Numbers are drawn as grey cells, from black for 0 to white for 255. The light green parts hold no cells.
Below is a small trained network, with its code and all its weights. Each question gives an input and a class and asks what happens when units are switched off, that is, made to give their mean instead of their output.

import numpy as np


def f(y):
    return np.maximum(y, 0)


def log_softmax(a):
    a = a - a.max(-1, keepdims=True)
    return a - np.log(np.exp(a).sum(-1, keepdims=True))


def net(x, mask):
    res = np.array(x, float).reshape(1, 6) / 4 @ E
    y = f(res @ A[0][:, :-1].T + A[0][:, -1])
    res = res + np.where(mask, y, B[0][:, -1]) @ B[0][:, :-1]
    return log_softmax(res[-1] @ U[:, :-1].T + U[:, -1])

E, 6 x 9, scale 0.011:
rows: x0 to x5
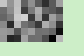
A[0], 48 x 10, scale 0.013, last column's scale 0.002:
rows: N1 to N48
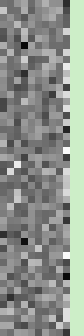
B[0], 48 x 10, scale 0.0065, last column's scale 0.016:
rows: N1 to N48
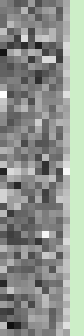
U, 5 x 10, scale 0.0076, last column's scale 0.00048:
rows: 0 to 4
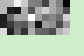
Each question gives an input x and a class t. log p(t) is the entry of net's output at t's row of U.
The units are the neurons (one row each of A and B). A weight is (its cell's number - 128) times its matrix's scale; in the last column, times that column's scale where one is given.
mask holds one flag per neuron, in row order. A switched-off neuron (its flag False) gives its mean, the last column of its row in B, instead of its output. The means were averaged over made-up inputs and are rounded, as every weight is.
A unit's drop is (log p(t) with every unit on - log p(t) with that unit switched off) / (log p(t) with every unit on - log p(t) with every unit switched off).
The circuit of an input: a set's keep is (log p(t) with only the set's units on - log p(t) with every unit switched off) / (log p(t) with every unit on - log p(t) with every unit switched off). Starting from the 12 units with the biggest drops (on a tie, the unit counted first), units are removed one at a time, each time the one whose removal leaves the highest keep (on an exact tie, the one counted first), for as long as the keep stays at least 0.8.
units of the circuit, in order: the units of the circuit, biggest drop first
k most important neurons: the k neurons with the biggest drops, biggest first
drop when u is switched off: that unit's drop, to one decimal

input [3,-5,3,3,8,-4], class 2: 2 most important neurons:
(N7; N35)
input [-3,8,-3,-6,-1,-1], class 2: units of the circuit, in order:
(N25)
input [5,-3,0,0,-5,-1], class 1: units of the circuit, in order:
(N25; N9)
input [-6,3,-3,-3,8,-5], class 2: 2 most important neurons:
(N25; N8)
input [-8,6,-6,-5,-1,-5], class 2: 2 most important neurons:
(N25; N8)
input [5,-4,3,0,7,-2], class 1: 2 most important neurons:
(N25; N8)
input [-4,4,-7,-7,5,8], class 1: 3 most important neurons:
(N6; N24; N25)
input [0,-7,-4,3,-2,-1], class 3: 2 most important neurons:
(N14; N6)
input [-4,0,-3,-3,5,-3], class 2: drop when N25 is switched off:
0.2
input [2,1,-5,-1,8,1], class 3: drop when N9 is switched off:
-0.1
